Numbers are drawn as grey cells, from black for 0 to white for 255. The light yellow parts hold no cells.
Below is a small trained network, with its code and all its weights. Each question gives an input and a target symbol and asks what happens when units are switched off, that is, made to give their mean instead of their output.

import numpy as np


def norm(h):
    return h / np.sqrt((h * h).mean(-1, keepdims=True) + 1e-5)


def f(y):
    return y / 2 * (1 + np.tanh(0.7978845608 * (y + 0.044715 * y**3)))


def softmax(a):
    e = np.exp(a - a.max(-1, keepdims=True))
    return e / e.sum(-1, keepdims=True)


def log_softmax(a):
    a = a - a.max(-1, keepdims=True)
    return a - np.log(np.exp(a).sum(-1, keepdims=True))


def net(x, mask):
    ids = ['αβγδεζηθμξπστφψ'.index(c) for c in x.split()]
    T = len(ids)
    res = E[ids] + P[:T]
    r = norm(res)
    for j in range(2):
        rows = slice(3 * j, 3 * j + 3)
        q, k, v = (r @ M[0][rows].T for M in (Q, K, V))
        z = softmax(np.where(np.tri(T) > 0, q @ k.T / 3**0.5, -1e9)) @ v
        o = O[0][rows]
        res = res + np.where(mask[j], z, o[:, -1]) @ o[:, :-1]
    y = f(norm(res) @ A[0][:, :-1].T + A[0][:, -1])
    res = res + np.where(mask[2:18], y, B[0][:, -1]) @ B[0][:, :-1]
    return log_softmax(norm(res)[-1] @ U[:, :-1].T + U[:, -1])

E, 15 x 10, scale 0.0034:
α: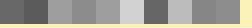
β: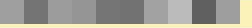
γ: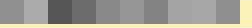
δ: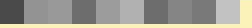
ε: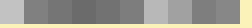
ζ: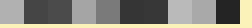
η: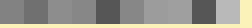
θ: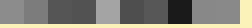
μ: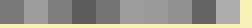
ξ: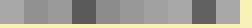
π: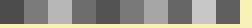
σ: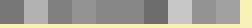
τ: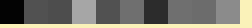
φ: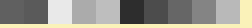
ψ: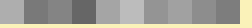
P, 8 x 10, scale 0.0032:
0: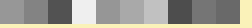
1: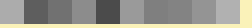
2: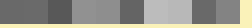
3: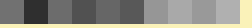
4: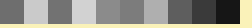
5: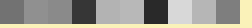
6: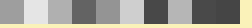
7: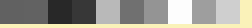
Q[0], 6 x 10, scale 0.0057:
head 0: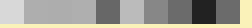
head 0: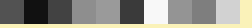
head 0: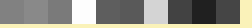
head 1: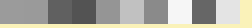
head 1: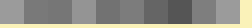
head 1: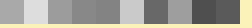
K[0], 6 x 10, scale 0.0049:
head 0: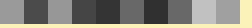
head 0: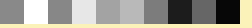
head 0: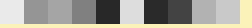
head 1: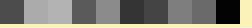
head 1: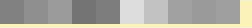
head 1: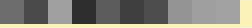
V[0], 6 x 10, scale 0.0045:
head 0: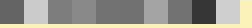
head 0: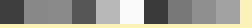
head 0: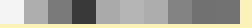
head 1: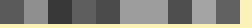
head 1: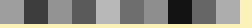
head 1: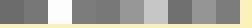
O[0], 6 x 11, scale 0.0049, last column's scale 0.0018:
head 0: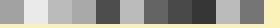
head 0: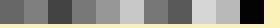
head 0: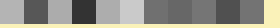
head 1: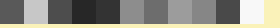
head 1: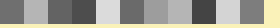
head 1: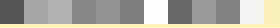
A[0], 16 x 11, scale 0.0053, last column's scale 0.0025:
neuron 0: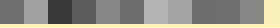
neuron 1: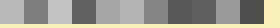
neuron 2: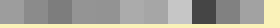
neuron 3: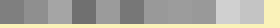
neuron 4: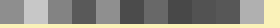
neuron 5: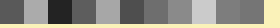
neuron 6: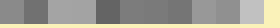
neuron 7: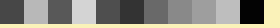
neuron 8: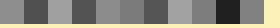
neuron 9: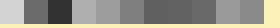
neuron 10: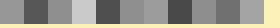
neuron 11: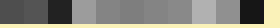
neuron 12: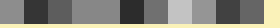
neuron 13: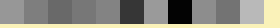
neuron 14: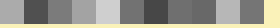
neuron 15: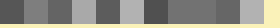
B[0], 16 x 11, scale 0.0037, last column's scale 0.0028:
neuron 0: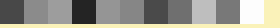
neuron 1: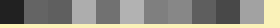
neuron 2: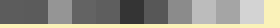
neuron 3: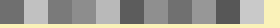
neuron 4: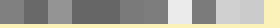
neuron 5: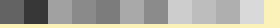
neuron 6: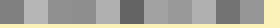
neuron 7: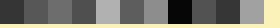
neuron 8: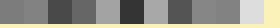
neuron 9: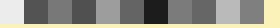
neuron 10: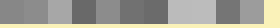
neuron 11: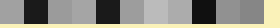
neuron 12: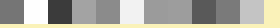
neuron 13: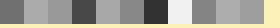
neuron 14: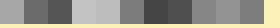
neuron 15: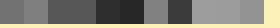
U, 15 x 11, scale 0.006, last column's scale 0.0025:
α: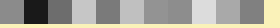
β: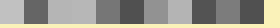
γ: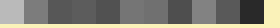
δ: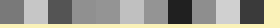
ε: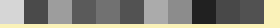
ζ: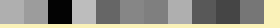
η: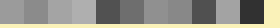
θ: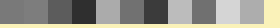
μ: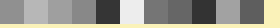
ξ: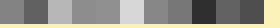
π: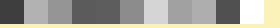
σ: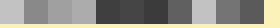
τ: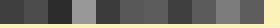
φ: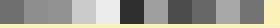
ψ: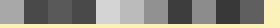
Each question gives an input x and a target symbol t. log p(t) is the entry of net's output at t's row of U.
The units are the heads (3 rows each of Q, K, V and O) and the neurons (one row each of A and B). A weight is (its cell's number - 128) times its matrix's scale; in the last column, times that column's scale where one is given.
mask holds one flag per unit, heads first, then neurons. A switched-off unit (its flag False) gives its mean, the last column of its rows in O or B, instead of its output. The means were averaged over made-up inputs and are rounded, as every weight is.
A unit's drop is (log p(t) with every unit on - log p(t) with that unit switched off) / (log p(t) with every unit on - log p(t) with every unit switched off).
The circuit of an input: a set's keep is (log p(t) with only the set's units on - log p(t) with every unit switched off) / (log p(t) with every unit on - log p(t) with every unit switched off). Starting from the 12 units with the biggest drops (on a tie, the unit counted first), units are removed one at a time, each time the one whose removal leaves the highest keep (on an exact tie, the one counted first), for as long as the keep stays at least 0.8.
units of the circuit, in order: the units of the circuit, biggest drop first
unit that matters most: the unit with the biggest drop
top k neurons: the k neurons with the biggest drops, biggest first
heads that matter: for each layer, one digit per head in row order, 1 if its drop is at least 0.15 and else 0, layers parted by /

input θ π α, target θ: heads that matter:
01
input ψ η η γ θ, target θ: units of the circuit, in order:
(neuron 13)
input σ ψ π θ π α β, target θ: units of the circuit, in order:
(head 1; neuron 2)
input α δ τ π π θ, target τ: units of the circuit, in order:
(head 0; neuron 7)
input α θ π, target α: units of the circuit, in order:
(head 0; neuron 5)
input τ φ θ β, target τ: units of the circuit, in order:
(head 0; neuron 7)
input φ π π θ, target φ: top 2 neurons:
(neuron 7; neuron 3)
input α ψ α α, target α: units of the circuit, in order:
(head 0; head 1)
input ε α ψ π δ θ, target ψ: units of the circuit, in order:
(head 0; neuron 2)
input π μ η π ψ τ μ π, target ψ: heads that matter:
10
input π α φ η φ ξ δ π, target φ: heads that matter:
11
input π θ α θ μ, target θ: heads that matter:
01
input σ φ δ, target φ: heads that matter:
01
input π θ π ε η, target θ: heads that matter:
01
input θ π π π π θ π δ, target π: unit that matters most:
head 1
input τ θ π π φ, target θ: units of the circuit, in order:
(head 1; neuron 4)
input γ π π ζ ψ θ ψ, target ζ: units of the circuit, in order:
(head 0; neuron 12; head 1)
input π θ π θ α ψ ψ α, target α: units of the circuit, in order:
(head 0; head 1; neuron 11)
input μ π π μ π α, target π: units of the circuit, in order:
(head 1; head 0)
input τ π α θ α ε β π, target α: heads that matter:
11
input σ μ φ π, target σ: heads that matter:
11
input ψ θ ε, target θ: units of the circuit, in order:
(head 1)
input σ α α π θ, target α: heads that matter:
10
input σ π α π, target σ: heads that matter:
11
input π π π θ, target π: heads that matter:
11
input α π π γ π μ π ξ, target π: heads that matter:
01
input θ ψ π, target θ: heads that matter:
01
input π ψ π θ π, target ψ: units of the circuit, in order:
(head 0)
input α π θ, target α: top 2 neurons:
(neuron 5; neuron 11)
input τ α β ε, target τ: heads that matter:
11
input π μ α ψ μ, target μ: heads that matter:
10
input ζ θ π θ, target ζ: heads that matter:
11
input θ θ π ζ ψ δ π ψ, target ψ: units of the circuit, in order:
(head 0; head 1; neuron 4)
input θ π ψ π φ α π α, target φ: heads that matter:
11
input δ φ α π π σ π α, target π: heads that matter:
01
